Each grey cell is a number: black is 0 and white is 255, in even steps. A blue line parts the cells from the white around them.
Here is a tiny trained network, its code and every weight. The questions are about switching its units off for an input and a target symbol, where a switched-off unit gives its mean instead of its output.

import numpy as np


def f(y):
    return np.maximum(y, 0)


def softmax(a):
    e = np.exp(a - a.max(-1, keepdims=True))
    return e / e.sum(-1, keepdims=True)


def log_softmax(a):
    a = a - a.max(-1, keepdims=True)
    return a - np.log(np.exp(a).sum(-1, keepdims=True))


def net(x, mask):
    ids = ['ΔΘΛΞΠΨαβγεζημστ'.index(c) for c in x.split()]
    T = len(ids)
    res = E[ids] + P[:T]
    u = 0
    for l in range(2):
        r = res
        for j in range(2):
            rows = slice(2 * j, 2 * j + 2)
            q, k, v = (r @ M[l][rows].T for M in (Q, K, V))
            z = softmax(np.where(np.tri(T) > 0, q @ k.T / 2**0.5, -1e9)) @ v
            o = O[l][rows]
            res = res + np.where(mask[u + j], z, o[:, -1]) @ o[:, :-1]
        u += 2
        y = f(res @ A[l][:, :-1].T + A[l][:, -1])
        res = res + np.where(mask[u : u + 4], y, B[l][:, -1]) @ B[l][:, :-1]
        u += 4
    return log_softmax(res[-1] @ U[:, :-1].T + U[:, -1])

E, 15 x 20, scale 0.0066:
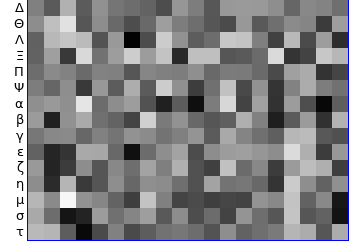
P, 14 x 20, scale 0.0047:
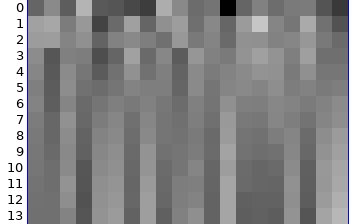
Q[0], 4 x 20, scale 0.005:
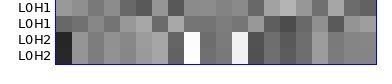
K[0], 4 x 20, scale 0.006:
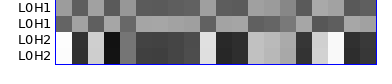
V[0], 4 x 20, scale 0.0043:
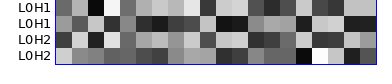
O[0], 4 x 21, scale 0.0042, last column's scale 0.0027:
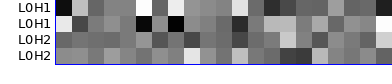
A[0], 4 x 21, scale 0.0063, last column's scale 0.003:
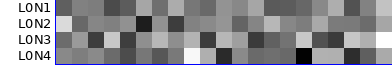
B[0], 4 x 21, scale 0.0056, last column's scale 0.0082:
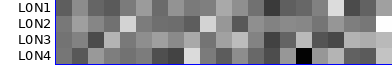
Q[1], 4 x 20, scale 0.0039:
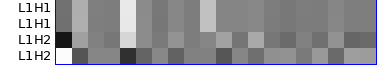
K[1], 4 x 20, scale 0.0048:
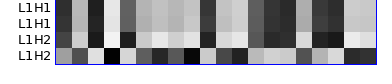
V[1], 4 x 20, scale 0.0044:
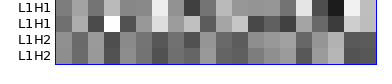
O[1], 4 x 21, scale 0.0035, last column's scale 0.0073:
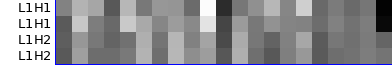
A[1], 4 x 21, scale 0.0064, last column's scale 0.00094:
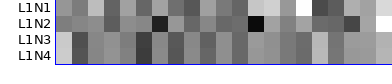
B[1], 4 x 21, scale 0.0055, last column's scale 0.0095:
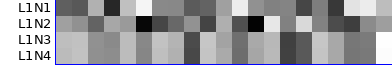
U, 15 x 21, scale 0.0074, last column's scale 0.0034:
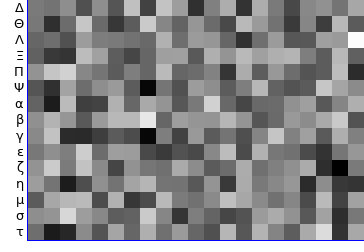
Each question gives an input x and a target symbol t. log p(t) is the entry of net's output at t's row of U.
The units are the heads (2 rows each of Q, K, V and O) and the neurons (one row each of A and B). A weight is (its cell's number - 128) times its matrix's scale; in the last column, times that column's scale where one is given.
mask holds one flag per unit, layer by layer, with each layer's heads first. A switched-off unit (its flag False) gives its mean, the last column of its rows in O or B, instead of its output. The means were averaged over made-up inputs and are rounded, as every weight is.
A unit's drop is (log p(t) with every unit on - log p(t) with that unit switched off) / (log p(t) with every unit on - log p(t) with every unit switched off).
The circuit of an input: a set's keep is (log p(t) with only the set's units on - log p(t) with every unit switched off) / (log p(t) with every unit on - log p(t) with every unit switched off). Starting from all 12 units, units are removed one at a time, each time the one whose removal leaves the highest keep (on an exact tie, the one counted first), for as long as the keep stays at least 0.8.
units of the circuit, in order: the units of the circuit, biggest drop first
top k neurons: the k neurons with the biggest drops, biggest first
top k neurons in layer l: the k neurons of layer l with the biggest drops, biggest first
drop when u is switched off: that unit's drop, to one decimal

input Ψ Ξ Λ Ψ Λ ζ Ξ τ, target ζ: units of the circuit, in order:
L1H2, L0H1, L0N3, L1N1
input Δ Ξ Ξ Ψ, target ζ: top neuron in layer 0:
L0N2
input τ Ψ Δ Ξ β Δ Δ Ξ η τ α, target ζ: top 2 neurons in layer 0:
L0N2, L0N3
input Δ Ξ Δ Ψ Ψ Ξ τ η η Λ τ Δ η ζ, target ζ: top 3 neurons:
L0N2, L0N3, L1N1
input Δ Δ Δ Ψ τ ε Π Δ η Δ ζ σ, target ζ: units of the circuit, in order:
L1N1, L0H1
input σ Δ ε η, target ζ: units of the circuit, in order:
L0H1, L1N1, L1N4
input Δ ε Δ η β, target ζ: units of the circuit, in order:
L0H1, L1N1, L1N4
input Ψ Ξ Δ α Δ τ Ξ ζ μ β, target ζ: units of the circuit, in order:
L1H2, L0H1, L0N3, L1N1
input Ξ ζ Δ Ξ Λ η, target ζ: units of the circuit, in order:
L1H2, L0N3, L0H1, L1N1
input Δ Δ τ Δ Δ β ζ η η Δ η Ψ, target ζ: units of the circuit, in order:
L1N1, L0H1
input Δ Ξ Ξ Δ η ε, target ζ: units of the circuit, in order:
L0H1, L1H2, L0N3, L1N1
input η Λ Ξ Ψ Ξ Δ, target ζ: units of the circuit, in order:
L0N3, L1N1
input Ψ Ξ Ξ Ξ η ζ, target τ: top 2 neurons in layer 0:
L0N2, L0N1
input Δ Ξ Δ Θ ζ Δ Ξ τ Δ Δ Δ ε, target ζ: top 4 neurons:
L0N2, L0N3, L1N1, L0N1
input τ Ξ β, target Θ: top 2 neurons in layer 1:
L1N2, L1N1
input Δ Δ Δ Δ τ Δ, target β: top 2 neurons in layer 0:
L0N4, L0N1
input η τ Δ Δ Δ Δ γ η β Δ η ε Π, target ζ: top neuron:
L1N1
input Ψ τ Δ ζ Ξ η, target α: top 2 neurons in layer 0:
L0N4, L0N2
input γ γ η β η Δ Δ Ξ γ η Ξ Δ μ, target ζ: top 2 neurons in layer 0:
L0N2, L0N3
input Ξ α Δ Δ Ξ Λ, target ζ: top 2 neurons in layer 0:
L0N3, L0N2
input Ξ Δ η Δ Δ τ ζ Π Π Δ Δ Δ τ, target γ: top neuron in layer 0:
L0N2
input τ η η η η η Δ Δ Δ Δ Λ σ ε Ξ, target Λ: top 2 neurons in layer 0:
L0N3, L0N2
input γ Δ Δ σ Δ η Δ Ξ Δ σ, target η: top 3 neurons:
L1N2, L0N3, L0N4
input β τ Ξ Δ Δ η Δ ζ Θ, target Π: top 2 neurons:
L1N2, L0N3
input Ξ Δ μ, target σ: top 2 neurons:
L0N2, L1N2
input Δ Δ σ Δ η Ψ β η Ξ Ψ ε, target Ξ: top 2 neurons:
L0N3, L1N2
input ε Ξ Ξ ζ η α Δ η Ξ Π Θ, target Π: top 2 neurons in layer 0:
L0N3, L0N4
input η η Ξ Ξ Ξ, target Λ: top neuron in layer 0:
L0N2
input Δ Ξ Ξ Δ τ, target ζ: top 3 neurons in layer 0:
L0N2, L0N3, L0N1
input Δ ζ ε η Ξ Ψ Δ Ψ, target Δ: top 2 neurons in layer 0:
L0N3, L0N4
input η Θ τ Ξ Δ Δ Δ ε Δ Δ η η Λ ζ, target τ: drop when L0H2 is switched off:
0.3
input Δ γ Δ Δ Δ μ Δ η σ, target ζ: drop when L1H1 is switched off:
0.1
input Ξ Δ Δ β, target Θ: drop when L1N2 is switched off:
0.4
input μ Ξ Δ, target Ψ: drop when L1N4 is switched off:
0.2
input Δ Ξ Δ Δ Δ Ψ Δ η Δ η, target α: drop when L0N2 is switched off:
0.2
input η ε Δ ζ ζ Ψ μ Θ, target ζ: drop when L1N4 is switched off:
0.1
